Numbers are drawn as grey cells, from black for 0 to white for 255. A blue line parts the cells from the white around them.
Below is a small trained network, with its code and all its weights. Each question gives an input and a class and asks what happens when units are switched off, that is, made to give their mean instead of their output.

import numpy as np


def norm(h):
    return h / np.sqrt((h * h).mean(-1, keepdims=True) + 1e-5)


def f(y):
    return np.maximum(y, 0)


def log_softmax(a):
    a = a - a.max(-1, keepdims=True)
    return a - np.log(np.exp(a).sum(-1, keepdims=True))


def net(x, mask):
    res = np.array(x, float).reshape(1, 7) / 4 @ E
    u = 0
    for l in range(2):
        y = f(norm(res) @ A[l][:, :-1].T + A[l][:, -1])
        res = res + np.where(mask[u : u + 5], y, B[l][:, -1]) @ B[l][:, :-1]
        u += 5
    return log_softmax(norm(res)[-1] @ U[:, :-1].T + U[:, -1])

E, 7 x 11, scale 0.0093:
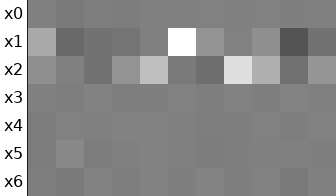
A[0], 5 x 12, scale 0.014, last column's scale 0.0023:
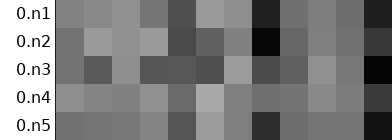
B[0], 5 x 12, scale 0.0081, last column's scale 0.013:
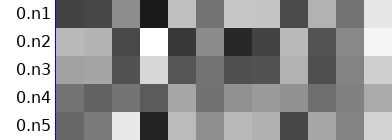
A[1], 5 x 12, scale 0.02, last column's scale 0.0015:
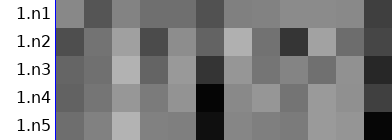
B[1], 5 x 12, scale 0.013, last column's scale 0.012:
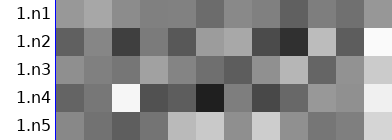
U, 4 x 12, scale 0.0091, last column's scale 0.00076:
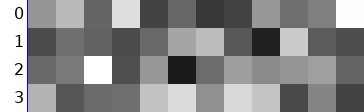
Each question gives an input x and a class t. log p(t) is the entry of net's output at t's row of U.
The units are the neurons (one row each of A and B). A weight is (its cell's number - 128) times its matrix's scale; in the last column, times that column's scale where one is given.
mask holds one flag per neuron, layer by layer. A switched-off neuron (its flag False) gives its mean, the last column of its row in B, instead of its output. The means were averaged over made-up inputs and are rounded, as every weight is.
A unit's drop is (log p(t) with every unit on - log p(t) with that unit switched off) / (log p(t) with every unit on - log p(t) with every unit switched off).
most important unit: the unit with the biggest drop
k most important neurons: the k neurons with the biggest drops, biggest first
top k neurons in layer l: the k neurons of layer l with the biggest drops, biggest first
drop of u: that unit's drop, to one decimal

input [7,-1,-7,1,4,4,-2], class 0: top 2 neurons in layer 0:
(0.n2; 0.n3)
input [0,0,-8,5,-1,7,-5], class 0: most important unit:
0.n2
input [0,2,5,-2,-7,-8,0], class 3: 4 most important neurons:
(0.n1; 1.n4; 1.n2; 0.n2)
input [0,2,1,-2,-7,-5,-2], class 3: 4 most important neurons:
(0.n1; 1.n4; 0.n5; 1.n2)
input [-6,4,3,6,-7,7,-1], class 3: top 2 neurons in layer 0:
(0.n1; 0.n5)
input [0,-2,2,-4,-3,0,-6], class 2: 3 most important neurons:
(0.n2; 1.n4; 0.n1)
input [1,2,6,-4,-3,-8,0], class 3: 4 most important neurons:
(1.n4; 0.n1; 1.n2; 0.n2)
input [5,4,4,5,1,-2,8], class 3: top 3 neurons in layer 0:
(0.n1; 0.n2; 0.n5)
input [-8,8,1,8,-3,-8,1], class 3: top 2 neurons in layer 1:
(1.n2; 1.n4)
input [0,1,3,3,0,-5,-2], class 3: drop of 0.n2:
0.4
